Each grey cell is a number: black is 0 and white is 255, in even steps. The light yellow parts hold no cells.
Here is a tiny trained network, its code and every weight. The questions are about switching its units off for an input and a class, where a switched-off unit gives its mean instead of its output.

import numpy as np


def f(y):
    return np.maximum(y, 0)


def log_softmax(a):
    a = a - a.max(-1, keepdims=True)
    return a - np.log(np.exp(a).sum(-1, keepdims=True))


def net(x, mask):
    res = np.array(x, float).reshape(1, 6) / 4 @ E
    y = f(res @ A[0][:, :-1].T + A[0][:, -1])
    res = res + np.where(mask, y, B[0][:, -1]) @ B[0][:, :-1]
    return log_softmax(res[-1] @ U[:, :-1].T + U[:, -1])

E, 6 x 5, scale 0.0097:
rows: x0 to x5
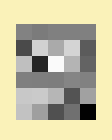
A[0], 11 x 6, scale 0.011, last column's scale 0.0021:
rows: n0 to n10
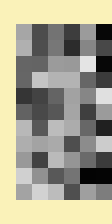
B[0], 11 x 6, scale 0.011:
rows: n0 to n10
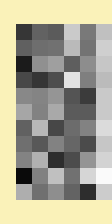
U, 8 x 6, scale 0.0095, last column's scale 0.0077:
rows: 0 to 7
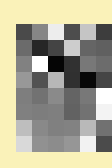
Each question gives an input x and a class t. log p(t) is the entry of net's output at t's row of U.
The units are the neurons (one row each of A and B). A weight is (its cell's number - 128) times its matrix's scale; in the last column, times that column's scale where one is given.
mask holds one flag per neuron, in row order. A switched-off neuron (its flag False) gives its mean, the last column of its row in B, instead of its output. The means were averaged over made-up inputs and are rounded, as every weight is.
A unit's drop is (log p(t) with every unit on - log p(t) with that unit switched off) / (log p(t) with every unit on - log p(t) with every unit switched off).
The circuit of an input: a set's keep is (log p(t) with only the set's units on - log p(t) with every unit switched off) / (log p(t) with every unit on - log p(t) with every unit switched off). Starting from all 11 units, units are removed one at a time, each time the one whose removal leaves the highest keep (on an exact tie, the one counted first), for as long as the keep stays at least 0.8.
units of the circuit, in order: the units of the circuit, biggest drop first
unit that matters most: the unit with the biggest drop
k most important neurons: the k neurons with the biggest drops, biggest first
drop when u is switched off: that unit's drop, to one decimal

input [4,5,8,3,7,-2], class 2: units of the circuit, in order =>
n6, n8
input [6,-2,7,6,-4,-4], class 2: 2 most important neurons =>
n8, n6
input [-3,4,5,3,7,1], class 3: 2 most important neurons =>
n10, n7
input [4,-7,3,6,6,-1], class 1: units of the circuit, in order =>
n0, n1
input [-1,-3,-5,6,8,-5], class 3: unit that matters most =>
n10
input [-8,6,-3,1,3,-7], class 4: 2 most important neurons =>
n9, n3
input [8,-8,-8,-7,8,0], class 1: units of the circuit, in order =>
n0, n1, n8
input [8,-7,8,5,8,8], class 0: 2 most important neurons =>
n9, n3
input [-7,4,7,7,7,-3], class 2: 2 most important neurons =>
n6, n8
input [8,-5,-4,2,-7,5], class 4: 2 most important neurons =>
n9, n10
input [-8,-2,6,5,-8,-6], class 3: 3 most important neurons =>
n4, n9, n5
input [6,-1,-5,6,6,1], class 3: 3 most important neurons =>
n10, n8, n6
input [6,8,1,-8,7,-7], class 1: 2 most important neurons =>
n3, n9
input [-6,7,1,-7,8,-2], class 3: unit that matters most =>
n10
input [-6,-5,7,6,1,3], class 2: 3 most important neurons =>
n8, n6, n3
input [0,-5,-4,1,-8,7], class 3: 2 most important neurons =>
n5, n4
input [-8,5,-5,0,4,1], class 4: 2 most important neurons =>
n8, n6
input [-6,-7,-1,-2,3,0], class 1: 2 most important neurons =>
n0, n1
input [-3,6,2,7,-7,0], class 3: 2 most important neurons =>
n4, n5
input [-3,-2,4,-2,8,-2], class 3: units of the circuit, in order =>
n10
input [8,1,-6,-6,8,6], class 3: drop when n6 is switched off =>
0.1
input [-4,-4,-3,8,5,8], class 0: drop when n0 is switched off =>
0.0
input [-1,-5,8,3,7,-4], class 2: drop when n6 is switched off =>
0.4
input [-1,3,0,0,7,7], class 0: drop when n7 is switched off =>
-0.1
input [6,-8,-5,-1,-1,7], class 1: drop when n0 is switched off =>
0.4
